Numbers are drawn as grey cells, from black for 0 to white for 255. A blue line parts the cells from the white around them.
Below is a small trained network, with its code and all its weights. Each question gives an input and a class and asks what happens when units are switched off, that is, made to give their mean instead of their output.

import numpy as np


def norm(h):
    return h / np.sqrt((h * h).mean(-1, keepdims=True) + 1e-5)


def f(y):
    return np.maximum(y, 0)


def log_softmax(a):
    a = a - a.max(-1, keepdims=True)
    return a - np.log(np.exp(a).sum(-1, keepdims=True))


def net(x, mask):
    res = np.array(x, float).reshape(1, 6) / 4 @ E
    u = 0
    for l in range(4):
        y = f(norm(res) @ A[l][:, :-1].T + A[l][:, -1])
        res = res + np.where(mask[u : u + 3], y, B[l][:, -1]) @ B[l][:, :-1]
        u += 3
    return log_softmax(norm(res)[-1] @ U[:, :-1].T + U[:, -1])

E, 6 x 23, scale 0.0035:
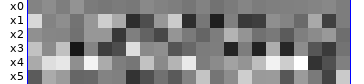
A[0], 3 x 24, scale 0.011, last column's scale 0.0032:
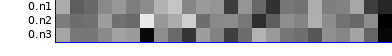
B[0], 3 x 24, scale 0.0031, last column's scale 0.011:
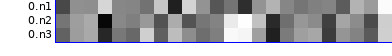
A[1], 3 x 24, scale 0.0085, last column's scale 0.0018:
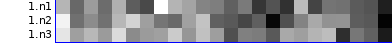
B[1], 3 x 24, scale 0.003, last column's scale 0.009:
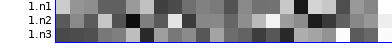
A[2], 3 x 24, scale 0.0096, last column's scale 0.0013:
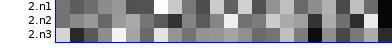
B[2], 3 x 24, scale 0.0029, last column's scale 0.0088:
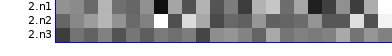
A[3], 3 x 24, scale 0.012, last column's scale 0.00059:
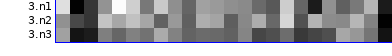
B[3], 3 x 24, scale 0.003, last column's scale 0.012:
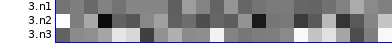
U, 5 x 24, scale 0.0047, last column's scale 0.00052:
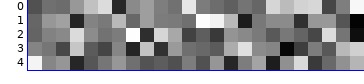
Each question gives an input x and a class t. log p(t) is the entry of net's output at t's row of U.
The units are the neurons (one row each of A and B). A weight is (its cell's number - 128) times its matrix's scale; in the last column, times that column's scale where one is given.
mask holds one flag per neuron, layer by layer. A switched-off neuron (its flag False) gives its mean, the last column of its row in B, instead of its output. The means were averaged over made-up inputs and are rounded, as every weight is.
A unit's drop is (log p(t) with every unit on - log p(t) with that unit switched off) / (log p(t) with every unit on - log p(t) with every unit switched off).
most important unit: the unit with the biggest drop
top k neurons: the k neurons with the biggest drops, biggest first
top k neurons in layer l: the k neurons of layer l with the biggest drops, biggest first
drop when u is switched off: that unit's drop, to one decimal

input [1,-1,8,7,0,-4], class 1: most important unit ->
0.n3
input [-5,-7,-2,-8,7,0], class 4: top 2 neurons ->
3.n2; 1.n2
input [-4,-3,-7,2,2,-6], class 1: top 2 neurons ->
0.n2; 2.n2
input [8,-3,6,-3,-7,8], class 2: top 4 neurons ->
1.n3; 2.n2; 0.n2; 1.n2
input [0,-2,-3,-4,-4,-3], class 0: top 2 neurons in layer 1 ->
1.n1; 1.n2
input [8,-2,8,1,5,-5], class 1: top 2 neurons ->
0.n3; 3.n3
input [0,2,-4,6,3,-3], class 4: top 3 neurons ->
1.n1; 0.n3; 3.n3
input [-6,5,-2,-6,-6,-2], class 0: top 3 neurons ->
3.n3; 1.n1; 2.n1
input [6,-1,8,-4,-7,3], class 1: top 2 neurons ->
0.n3; 1.n3
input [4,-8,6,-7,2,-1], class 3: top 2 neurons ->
2.n1; 1.n1
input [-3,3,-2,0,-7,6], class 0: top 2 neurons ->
3.n3; 0.n1
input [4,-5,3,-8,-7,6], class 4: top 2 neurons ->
3.n2; 1.n3
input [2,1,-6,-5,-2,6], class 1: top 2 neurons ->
0.n2; 0.n1
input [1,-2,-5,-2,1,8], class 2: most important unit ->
2.n2
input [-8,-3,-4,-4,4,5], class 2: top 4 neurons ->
2.n2; 1.n1; 0.n3; 3.n3
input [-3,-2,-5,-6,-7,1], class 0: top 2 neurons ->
3.n3; 1.n1
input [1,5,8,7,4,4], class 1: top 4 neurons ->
0.n3; 0.n1; 3.n2; 3.n3
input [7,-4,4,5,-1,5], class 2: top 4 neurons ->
2.n2; 0.n2; 1.n2; 3.n2
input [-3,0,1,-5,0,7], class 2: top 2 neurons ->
2.n2; 1.n1
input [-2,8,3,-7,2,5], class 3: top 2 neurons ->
1.n2; 1.n1
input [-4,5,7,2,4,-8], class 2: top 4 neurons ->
0.n1; 0.n2; 3.n3; 1.n2
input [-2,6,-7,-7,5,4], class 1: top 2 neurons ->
0.n2; 1.n1
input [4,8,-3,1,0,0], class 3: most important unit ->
1.n2
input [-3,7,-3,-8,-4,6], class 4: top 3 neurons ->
3.n2; 0.n1; 2.n1
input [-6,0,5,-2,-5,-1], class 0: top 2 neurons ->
3.n3; 0.n2
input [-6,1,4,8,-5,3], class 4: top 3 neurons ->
1.n1; 1.n3; 0.n2
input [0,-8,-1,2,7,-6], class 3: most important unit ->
2.n1
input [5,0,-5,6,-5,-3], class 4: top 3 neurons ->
1.n1; 1.n3; 0.n3
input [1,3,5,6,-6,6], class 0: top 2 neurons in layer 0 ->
0.n1; 0.n2
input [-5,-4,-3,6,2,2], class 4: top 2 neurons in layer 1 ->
1.n1; 1.n2
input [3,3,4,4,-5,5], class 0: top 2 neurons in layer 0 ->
0.n1; 0.n2
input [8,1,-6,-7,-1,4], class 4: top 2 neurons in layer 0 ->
0.n3; 0.n1
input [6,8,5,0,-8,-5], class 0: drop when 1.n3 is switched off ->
-0.1
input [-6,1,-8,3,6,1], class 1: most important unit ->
0.n2
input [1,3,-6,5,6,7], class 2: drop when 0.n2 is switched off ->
-0.1
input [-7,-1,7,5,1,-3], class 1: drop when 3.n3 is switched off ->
0.0
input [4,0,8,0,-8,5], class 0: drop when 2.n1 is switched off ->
0.1
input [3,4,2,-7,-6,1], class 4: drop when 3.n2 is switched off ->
1.7
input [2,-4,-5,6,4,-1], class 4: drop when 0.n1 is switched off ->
-0.1
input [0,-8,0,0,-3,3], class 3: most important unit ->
2.n1
